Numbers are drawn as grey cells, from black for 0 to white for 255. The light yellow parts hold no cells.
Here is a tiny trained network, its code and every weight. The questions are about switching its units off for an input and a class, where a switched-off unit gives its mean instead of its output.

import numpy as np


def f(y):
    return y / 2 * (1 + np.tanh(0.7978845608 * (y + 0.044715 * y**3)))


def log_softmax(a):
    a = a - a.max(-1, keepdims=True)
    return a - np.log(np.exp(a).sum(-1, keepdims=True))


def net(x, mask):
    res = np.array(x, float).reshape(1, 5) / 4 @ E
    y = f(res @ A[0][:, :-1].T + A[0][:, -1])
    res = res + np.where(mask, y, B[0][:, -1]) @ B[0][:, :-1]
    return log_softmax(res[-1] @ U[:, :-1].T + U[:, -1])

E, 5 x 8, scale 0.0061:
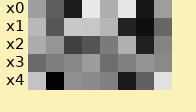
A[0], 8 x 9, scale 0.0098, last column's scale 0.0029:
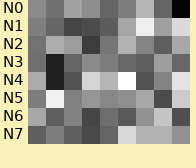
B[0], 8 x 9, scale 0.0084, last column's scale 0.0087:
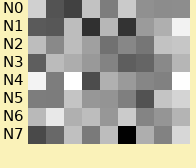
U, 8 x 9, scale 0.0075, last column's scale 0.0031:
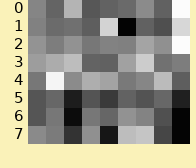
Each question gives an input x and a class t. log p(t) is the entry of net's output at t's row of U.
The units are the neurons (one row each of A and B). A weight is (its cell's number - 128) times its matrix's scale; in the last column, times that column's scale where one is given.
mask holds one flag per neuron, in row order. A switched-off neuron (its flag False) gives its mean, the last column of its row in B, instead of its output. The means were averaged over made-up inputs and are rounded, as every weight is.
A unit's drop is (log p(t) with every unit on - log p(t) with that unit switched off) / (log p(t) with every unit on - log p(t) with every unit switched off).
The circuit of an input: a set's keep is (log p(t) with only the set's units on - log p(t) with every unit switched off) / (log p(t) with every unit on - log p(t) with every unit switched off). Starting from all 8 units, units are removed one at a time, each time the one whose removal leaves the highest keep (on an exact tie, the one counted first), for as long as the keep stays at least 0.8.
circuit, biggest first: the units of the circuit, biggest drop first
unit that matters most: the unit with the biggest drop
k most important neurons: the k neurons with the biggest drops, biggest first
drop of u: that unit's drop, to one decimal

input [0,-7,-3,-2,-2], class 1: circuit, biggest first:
N7, N1
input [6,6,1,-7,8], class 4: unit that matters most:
N3
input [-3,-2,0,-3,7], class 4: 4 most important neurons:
N6, N4, N3, N7
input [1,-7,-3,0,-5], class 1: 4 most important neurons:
N7, N1, N6, N4
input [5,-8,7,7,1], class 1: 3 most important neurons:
N7, N1, N6
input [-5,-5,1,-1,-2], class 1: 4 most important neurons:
N7, N1, N4, N6
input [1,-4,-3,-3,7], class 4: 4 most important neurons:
N6, N3, N4, N7
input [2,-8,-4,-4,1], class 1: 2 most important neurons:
N7, N1
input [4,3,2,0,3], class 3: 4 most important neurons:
N4, N7, N1, N5
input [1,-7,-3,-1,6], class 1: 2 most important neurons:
N1, N7
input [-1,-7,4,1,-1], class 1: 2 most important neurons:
N7, N1
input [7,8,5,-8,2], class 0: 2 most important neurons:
N4, N7
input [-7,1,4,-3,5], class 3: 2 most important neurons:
N6, N7
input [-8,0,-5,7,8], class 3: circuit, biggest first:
N6
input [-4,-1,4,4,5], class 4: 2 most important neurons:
N6, N4
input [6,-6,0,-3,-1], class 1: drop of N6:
0.2
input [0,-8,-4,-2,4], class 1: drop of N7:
0.3
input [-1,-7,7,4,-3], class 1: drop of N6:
0.1
